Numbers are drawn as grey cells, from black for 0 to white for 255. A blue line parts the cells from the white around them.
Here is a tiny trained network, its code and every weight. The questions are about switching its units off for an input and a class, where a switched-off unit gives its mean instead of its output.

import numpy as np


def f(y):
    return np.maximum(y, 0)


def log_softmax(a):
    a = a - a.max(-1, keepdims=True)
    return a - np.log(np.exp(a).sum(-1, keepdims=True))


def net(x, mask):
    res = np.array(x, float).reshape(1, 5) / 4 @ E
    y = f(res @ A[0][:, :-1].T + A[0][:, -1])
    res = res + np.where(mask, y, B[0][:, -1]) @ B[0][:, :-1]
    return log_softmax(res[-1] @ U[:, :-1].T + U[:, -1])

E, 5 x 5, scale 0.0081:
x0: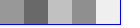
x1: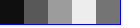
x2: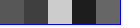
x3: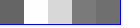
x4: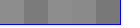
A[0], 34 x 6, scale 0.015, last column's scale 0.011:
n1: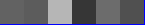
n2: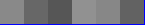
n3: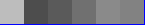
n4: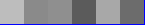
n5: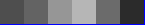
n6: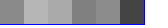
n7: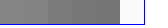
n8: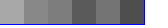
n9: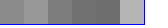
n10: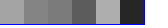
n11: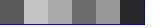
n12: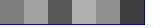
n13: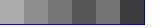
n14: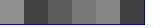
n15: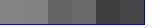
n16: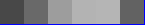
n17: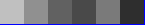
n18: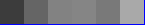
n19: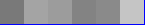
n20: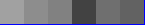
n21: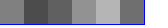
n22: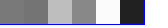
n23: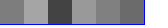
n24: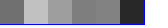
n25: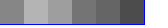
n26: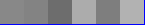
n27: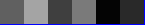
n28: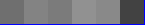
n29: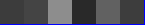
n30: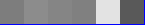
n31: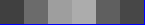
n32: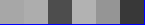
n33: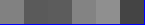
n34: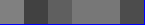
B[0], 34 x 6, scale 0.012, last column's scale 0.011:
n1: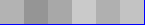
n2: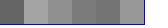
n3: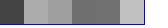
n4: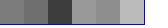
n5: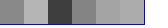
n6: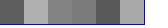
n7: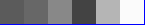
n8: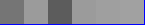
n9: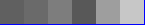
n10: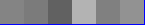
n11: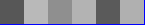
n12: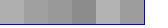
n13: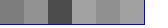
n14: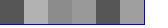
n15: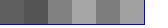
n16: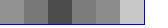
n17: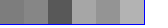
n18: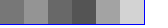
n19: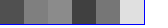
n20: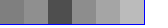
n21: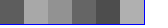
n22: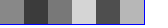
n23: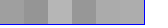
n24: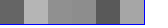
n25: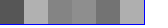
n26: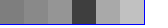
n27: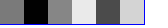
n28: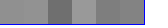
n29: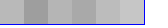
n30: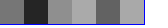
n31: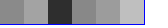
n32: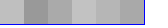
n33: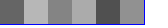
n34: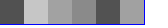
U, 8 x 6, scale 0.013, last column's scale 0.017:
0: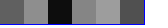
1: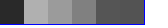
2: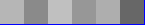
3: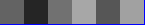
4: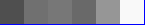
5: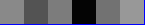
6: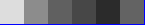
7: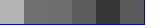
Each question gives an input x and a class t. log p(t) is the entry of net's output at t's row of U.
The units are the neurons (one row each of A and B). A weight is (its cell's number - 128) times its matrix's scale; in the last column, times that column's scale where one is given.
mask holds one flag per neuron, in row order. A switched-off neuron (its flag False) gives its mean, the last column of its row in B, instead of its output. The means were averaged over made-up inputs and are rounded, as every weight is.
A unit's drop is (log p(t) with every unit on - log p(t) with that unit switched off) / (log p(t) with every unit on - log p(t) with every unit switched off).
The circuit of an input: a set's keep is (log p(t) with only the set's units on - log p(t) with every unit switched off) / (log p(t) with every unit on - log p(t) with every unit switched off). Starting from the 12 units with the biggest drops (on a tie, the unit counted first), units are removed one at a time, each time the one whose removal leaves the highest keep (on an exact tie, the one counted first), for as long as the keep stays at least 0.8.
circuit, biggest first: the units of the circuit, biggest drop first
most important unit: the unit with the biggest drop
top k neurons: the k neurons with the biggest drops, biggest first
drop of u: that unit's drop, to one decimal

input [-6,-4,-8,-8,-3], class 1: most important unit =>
n3
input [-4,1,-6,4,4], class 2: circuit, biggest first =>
(n32 n23)
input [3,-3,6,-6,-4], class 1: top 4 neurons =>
(n3 n34 n14 n21)
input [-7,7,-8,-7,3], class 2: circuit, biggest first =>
(n23 n32)
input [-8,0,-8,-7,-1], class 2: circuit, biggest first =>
(n32 n23)
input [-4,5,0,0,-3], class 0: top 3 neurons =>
(n31 n5 n18)
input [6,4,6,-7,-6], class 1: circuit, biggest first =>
(n21 n34)
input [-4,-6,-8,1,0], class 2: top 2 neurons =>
(n32 n23)
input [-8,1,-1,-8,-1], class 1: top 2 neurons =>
(n34 n3)
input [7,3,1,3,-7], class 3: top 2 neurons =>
(n22 n30)
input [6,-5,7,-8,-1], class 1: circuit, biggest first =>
(n3 n34)
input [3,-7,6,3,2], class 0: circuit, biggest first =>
(n4 n20)
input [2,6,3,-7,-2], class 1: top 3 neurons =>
(n34 n21 n14)
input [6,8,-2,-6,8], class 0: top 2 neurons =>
(n16 n5)
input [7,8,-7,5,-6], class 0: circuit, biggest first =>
(n16)
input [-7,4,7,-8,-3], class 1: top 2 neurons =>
(n34 n14)
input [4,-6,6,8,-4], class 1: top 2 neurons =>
(n11 n6)
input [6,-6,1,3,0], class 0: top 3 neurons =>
(n27 n4 n20)
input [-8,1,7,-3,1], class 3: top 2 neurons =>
(n27 n15)
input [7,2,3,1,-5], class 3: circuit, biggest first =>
(n22)
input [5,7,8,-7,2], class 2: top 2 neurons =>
(n29 n1)
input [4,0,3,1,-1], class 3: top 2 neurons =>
(n22 n26)
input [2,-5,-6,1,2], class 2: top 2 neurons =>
(n32 n23)
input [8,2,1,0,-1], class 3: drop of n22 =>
0.2
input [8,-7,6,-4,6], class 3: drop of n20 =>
-0.1
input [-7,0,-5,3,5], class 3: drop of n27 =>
1.1
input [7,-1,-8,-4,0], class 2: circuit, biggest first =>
(n32)
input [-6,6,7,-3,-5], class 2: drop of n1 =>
0.3
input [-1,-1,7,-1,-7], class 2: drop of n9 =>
0.0
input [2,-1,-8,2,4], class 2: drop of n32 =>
0.1
